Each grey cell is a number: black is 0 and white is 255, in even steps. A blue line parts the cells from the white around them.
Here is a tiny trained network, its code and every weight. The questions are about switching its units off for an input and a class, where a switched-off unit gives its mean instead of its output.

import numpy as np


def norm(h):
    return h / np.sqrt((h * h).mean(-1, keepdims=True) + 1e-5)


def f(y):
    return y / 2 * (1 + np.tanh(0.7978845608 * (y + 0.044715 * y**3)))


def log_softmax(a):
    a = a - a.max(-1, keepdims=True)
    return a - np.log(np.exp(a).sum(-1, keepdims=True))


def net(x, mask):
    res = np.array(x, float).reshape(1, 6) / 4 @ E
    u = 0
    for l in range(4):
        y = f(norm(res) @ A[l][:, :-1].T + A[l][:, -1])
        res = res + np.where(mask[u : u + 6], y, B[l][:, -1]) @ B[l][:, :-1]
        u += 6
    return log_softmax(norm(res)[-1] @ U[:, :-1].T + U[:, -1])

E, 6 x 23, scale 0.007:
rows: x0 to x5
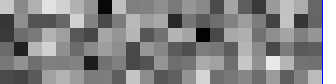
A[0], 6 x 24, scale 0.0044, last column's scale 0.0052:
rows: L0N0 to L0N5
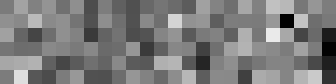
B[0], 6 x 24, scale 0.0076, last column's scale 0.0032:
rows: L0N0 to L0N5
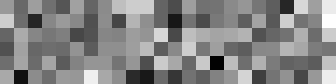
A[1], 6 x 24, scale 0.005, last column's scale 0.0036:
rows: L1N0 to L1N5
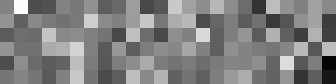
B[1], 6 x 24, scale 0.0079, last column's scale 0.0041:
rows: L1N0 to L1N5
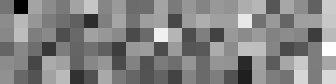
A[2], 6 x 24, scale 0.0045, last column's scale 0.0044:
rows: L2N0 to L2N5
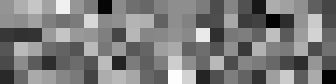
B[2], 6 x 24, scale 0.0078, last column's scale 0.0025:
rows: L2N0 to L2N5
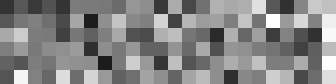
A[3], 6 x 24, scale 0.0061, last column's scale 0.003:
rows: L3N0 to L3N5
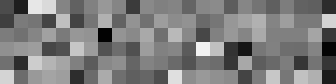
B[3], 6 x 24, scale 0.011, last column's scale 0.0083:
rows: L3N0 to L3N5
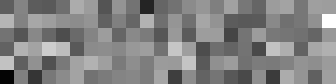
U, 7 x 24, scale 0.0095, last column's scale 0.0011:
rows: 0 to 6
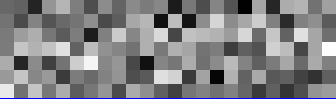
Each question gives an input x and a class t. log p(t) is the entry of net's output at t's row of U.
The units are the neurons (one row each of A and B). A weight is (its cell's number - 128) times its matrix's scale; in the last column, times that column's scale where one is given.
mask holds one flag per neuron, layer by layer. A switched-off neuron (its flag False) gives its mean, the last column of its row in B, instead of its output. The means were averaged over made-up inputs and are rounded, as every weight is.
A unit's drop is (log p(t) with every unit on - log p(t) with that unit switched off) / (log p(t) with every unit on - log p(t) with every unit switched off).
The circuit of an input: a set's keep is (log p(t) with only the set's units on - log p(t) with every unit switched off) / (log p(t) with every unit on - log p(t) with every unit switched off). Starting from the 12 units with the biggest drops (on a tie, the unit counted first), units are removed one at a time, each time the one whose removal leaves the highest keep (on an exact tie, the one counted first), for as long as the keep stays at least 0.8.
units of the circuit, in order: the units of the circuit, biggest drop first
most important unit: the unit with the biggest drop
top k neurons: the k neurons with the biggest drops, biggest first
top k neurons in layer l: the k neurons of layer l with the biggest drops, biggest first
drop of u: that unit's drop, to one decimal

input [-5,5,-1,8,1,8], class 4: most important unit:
L3N0
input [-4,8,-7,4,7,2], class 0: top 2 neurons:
(L1N5, L1N4)
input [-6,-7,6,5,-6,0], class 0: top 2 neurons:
(L3N5, L1N3)
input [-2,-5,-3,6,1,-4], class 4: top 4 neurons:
(L3N0, L1N5, L3N4, L1N4)
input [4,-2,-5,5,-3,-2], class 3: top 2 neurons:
(L3N3, L0N5)
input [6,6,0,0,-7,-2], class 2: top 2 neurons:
(L2N1, L0N1)
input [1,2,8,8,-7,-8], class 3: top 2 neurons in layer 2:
(L2N5, L2N1)
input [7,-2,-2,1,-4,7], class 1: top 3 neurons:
(L2N0, L3N2, L0N4)
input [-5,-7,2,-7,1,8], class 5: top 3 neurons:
(L2N2, L1N2, L1N5)
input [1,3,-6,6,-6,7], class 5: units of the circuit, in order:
(L2N2, L1N2)
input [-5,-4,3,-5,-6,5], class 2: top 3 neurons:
(L1N3, L2N1, L1N1)
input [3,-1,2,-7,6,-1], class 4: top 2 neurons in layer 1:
(L1N1, L1N0)
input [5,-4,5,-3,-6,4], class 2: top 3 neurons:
(L2N1, L2N4, L1N1)
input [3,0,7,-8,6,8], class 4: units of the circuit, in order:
(L0N5)
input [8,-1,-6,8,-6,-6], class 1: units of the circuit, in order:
(L2N0, L3N2)
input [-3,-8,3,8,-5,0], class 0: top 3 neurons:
(L3N5, L0N1, L0N5)
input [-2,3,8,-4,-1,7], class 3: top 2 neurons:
(L2N5, L3N1)
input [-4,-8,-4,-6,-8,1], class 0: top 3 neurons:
(L3N5, L0N1, L0N0)
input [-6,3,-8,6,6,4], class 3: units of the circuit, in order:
(L3N3, L1N3)
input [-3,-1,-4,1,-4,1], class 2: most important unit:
L1N3
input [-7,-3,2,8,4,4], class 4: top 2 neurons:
(L1N3, L3N0)
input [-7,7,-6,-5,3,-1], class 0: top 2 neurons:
(L1N5, L1N3)
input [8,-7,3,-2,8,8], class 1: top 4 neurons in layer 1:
(L1N5, L1N3, L1N1, L1N4)
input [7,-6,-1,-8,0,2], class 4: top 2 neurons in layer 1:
(L1N0, L1N5)
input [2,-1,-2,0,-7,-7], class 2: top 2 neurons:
(L2N1, L1N2)
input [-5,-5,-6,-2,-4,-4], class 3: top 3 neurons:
(L3N3, L1N3, L1N5)
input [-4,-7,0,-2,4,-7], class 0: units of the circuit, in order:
(L3N5)
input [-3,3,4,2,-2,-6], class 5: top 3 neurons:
(L0N4, L2N3, L1N3)
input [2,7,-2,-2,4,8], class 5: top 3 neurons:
(L2N2, L1N2, L0N1)
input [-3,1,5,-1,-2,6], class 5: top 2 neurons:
(L1N2, L2N2)
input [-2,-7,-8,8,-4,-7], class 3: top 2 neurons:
(L3N3, L0N5)
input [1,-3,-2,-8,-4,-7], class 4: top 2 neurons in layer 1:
(L1N2, L1N0)
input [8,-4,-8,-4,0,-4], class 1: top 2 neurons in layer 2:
(L2N0, L2N5)
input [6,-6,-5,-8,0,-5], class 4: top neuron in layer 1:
(L1N0)
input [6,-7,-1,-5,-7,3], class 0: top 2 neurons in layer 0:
(L0N0, L0N1)
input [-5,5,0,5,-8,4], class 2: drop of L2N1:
0.2
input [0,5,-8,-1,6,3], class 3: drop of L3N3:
1.8
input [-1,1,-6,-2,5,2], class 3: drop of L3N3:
2.2
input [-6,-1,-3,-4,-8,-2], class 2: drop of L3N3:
0.0
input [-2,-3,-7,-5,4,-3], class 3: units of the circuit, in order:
(L3N3)
